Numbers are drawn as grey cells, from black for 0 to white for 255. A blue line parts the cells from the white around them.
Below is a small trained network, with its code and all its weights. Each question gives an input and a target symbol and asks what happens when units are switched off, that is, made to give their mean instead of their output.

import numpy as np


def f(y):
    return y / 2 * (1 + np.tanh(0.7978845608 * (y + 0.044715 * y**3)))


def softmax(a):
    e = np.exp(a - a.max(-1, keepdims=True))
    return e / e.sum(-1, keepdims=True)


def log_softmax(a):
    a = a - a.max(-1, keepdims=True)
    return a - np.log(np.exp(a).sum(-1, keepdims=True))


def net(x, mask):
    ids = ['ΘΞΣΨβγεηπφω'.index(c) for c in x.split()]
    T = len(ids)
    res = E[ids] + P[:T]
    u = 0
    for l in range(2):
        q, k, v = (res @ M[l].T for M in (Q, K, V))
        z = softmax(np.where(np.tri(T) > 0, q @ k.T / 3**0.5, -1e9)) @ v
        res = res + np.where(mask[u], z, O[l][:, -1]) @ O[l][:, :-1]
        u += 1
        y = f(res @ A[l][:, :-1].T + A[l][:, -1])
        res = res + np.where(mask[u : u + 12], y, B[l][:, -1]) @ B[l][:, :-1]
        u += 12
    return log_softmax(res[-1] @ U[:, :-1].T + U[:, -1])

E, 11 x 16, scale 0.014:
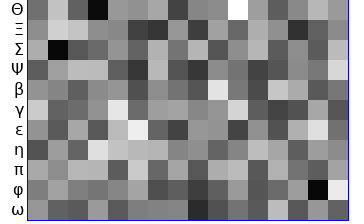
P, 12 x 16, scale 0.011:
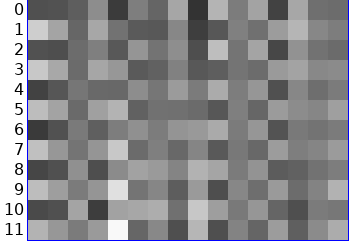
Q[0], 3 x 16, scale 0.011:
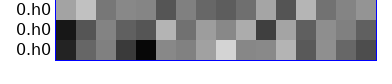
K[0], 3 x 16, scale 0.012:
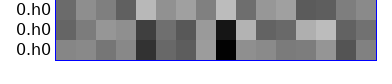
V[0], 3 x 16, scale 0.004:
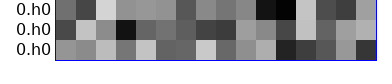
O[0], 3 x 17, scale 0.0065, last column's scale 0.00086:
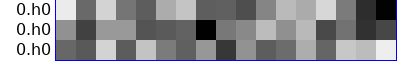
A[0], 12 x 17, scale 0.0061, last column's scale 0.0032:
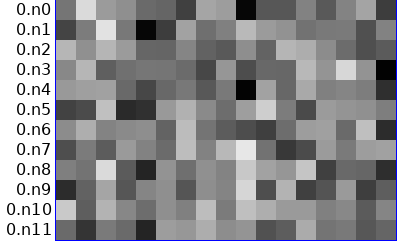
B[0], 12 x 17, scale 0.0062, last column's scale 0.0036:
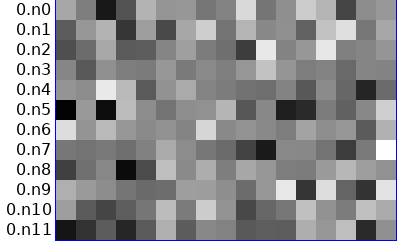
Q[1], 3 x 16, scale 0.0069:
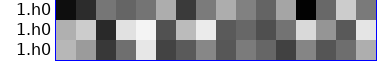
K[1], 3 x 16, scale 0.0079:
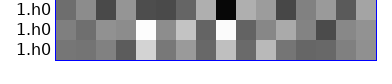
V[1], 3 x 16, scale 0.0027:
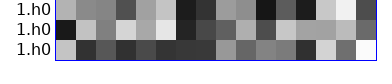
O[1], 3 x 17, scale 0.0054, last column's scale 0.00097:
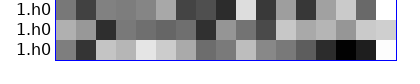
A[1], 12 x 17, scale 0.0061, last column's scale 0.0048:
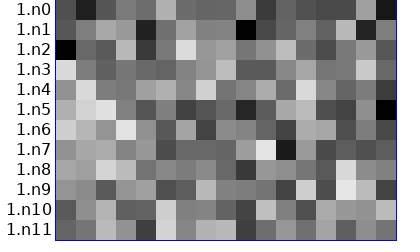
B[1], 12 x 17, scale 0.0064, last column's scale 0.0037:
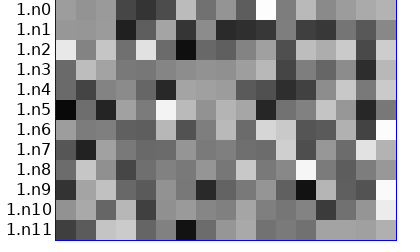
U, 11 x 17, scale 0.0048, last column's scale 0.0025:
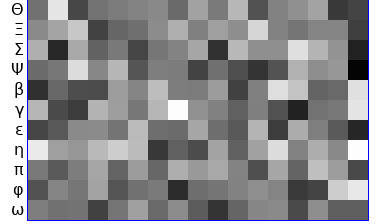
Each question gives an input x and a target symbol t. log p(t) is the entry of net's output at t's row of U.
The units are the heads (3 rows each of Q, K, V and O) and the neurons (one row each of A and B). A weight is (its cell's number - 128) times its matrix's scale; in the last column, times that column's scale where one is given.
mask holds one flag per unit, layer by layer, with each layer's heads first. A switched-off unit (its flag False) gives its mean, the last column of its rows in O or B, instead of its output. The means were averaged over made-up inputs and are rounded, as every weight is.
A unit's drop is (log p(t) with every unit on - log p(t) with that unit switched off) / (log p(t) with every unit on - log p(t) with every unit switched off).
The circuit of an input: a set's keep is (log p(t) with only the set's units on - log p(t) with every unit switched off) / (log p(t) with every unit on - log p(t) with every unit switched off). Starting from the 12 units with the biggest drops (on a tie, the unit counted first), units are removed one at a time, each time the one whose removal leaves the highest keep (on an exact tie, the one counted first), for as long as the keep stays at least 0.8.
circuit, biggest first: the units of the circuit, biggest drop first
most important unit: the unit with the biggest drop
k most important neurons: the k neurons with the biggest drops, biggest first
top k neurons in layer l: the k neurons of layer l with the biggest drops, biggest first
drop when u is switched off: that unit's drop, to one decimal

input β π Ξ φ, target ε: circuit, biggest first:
[1.n5; 0.h0; 1.n6; 0.n4]
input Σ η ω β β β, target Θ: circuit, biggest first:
[1.h0; 1.n3; 1.n6; 0.h0]
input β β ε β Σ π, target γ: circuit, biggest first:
[0.h0; 1.h0; 1.n4]
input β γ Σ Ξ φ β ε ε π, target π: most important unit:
0.n8
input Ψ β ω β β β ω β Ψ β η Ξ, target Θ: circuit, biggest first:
[1.h0; 1.n3; 1.n9; 1.n5]
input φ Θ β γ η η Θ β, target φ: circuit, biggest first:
[0.h0; 1.n7; 0.n9; 1.n9]
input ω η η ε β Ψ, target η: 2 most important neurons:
[0.n6; 0.n5]
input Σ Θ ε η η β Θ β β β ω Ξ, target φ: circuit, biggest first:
[0.h0; 1.n7]
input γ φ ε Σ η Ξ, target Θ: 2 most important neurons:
[1.n3; 0.n0]
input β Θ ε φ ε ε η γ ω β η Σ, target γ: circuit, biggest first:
[0.h0; 1.h0]
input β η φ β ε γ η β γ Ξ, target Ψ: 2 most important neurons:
[1.n9; 1.n4]
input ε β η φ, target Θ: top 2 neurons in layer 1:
[1.n3; 1.n6]
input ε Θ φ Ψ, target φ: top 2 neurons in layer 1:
[1.n7; 1.n2]
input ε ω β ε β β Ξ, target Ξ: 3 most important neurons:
[0.n1; 0.n9; 0.n8]
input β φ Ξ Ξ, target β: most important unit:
1.n5
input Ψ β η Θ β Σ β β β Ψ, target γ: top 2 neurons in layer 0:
[0.n6; 0.n0]
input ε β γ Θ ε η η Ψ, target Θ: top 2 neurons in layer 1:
[1.n3; 1.n6]
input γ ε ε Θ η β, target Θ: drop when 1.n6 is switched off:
0.2
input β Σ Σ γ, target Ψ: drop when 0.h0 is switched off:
0.7
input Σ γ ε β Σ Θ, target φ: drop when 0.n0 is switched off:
0.0
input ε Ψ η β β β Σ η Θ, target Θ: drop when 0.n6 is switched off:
0.1
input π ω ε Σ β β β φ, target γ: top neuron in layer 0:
[0.n6]
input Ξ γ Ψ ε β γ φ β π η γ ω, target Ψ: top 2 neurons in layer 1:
[1.n9; 1.n4]
